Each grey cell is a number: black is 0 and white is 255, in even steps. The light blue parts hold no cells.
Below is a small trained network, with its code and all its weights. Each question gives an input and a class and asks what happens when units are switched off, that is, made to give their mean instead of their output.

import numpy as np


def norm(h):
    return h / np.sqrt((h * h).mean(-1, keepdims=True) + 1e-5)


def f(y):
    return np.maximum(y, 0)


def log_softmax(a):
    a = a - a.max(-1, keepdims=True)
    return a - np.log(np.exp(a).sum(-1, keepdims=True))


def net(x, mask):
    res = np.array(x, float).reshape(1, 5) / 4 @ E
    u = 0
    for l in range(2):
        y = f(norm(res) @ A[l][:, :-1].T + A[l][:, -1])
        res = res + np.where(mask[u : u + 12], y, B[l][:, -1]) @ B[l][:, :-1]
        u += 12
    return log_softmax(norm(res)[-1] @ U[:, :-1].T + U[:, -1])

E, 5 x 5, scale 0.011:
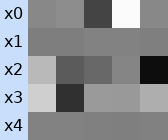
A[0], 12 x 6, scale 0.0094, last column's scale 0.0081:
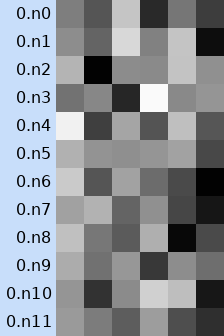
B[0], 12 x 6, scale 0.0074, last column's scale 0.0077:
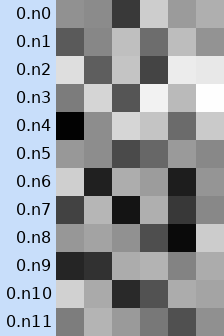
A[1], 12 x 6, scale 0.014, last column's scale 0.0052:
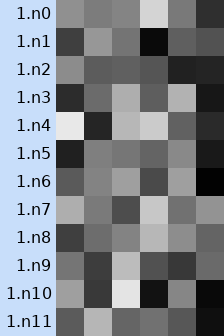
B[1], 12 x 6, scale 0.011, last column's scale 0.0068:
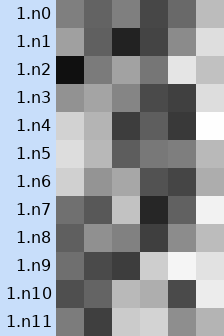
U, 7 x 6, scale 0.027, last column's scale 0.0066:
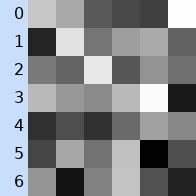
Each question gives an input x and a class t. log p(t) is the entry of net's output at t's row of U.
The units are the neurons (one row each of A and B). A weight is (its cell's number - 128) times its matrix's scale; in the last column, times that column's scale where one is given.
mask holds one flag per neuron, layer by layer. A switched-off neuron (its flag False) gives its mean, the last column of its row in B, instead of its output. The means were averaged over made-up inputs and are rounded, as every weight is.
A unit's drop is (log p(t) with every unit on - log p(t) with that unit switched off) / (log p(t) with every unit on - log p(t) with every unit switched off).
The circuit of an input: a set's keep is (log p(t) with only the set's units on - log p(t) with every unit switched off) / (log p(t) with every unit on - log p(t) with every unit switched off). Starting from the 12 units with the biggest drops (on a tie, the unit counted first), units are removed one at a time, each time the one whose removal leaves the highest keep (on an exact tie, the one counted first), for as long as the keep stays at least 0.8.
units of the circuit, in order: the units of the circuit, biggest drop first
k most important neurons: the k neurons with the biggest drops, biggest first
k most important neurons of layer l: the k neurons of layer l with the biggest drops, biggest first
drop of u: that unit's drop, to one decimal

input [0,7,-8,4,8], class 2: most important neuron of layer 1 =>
1.n9
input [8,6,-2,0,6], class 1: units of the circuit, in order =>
1.n9; 1.n8
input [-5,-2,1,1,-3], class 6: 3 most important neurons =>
0.n3; 1.n9; 1.n10
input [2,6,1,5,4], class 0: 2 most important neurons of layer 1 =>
1.n4; 1.n9
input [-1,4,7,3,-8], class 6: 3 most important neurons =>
1.n9; 0.n3; 1.n2
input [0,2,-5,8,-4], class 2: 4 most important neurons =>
0.n3; 0.n4; 1.n9; 1.n10
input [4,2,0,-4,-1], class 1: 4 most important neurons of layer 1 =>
1.n4; 1.n10; 1.n3; 1.n8
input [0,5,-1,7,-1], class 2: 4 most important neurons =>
0.n3; 0.n4; 1.n10; 1.n9
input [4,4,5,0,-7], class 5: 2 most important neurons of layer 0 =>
0.n2; 0.n8
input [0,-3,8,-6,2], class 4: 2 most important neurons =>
1.n2; 0.n3
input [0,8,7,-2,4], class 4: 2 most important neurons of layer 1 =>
1.n2; 1.n9
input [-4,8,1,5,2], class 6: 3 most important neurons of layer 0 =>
0.n6; 0.n3; 0.n0
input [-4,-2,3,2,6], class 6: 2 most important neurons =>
1.n9; 0.n3
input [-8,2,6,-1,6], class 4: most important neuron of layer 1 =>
1.n2
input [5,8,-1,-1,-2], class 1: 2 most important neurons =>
0.n3; 0.n2
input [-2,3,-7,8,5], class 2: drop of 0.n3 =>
0.2
